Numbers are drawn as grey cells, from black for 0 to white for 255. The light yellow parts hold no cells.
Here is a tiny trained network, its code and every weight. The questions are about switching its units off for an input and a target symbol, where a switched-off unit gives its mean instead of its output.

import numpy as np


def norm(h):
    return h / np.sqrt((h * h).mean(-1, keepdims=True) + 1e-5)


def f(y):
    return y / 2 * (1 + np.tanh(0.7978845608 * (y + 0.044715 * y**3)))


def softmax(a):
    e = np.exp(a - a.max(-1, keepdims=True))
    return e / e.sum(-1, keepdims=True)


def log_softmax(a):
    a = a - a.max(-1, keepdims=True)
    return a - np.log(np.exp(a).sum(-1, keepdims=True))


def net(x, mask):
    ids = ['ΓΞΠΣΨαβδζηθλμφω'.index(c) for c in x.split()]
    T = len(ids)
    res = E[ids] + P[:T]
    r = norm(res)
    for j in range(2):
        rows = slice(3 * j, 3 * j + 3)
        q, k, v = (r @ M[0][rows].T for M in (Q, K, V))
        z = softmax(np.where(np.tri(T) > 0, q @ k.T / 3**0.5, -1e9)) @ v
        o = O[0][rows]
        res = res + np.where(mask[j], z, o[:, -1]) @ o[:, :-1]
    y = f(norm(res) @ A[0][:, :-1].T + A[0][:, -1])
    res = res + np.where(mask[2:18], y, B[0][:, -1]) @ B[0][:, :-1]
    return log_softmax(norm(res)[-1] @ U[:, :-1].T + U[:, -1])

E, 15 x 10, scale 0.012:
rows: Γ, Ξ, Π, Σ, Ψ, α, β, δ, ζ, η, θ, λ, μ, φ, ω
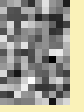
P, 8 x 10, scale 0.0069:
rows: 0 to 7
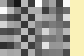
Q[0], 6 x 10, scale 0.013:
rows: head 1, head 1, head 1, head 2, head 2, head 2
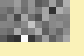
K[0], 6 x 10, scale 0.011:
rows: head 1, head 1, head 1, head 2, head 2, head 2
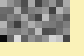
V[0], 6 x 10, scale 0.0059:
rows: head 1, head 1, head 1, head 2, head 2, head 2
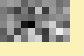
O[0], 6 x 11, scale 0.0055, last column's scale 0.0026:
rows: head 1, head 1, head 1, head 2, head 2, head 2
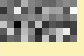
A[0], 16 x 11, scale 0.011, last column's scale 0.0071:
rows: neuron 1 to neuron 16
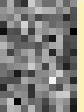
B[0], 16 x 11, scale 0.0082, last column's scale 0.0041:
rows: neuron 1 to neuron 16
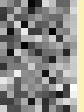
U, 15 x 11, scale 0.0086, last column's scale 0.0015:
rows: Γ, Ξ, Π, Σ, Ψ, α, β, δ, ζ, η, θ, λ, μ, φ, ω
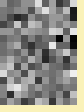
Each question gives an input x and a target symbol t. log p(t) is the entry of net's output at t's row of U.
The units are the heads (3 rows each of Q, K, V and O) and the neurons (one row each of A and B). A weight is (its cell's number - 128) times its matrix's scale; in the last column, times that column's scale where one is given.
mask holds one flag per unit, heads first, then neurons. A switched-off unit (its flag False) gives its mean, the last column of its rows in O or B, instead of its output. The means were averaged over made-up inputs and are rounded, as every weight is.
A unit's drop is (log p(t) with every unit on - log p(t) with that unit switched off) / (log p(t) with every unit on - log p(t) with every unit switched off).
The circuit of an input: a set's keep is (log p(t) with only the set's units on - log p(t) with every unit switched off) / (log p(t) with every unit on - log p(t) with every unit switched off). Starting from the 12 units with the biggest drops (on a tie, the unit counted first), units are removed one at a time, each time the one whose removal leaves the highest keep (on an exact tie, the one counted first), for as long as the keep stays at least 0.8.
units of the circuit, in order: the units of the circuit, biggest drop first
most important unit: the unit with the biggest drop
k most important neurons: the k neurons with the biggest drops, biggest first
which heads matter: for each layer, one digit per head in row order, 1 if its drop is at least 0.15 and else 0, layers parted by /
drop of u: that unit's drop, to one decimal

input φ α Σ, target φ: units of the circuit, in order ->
(head 2; neuron 8)
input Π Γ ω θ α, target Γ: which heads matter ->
01
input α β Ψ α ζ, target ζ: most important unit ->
neuron 14
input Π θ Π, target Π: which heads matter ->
00
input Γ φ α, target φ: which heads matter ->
01
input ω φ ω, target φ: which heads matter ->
01
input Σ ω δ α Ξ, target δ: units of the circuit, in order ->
(head 2; neuron 15)
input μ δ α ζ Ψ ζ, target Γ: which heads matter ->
00
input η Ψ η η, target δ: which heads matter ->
00
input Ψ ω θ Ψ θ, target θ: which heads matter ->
00
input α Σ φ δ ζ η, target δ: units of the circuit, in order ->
(head 1; neuron 15)
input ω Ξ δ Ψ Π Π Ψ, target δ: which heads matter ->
01
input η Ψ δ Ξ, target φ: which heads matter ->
00
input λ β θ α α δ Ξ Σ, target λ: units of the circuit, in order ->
(neuron 10; neuron 1)
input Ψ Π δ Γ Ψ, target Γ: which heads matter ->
01
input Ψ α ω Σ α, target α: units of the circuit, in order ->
(neuron 14)
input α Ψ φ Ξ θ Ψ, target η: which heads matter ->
00
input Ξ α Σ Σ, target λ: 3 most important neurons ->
(neuron 10; neuron 9; neuron 1)
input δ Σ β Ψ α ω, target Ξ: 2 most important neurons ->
(neuron 6; neuron 1)
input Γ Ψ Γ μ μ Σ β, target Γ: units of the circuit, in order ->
(head 2)
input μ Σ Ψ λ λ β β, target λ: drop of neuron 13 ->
0.0
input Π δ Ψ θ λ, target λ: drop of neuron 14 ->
0.1
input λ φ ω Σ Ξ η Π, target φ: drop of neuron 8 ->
0.2
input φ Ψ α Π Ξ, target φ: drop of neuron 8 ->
0.2
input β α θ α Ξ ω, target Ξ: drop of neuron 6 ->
0.2
